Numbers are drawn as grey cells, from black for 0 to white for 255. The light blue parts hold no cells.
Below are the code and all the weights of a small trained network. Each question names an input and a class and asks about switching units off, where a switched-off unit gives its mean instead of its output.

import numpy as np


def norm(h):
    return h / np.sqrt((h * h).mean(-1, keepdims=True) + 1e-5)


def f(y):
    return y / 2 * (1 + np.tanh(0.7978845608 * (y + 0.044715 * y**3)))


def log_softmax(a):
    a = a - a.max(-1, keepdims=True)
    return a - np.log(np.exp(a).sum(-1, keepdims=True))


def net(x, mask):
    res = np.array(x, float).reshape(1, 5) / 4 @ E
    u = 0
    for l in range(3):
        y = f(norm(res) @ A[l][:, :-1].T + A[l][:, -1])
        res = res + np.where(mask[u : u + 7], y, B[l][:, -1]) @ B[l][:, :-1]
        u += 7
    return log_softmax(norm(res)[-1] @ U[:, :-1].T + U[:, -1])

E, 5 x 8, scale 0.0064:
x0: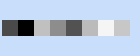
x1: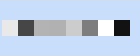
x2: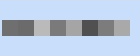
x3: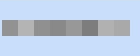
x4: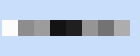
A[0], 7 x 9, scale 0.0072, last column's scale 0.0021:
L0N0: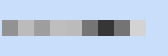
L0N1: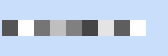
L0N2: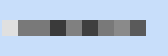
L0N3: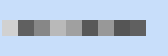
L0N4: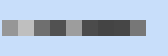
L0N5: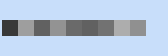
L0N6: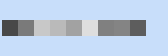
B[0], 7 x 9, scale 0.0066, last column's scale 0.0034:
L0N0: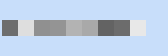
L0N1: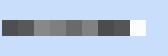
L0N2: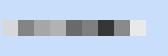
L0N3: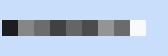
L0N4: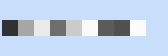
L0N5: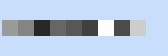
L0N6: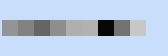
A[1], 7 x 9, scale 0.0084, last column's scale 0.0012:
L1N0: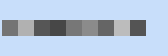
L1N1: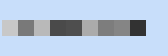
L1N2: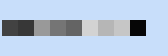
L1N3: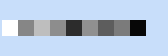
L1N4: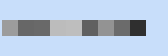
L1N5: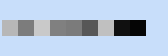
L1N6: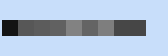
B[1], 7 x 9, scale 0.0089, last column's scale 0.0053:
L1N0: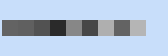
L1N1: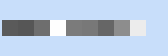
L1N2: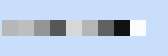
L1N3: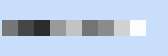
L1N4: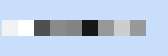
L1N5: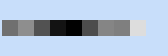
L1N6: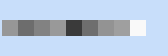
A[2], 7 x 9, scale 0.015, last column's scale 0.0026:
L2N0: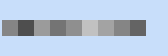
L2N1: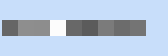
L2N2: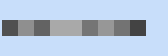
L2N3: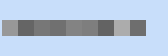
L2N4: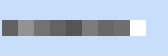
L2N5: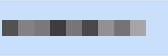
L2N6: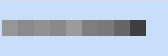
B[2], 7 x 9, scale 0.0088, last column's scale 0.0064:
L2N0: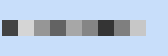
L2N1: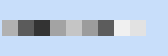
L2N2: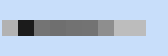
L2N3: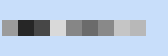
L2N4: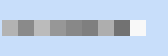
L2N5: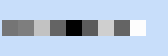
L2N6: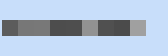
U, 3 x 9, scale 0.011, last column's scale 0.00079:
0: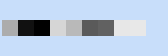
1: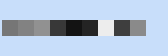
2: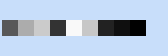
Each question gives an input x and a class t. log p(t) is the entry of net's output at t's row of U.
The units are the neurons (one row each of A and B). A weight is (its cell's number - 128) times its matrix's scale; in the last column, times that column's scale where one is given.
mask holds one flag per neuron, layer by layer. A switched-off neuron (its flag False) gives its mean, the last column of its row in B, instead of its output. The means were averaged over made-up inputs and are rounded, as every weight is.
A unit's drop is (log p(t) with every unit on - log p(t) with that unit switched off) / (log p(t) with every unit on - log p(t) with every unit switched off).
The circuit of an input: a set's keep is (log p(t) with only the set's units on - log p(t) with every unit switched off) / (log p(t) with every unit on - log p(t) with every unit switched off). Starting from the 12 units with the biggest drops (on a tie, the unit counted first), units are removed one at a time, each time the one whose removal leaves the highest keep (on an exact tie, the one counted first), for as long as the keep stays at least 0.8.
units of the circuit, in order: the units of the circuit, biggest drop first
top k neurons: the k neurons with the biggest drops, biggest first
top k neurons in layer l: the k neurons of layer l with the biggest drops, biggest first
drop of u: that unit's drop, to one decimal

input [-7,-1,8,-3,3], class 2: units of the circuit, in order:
[L0N4]
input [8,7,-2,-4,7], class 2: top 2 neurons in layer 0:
[L0N5 L0N3]
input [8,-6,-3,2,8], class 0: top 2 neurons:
[L0N4 L2N3]
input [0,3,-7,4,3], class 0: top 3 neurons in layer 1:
[L1N3 L1N1 L1N0]
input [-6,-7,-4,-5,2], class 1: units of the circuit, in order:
[L1N0 L2N5]
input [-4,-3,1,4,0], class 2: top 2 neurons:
[L0N4 L0N0]
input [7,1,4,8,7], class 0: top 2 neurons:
[L1N3 L0N4]
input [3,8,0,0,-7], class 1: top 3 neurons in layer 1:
[L1N5 L1N1 L1N3]
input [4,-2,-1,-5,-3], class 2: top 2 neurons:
[L1N2 L1N1]
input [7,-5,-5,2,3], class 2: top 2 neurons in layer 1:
[L1N2 L1N5]
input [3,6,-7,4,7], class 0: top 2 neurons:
[L1N3 L1N1]
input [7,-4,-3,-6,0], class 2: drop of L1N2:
0.1
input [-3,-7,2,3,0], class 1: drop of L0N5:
0.0
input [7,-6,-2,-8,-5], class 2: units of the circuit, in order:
[L1N2]
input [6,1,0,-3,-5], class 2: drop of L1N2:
1.2
